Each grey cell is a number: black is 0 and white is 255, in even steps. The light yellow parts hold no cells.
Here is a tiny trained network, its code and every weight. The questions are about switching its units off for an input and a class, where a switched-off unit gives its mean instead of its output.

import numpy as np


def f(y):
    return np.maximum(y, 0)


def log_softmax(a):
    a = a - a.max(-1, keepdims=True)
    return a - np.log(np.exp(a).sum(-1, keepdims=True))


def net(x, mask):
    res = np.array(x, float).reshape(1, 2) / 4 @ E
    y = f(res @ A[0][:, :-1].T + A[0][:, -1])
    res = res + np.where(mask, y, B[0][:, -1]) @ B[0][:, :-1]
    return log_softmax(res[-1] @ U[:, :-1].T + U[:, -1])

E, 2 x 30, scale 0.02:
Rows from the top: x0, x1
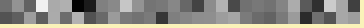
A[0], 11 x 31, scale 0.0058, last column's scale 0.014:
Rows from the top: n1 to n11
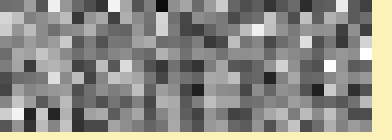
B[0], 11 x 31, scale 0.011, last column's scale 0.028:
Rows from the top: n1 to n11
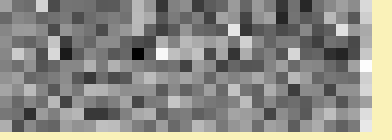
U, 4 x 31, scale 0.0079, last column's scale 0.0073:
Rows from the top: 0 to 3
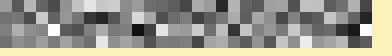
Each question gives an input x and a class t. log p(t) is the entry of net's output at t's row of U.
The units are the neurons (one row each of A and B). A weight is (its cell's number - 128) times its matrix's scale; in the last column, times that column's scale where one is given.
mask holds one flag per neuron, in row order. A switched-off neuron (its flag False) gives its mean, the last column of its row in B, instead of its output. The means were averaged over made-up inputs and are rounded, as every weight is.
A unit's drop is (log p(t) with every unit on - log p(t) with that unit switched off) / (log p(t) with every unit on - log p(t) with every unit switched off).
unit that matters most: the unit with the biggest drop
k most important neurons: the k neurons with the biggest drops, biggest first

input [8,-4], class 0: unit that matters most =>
n6
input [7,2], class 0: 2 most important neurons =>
(n6 n11)
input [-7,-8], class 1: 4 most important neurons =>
(n6 n11 n8 n3)
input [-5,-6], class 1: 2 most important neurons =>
(n6 n11)
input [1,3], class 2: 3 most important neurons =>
(n10 n2 n3)
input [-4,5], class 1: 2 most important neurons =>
(n5 n6)
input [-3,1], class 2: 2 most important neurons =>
(n6 n8)
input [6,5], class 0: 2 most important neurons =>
(n11 n6)
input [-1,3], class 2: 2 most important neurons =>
(n10 n2)
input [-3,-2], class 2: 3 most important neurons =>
(n6 n8 n1)
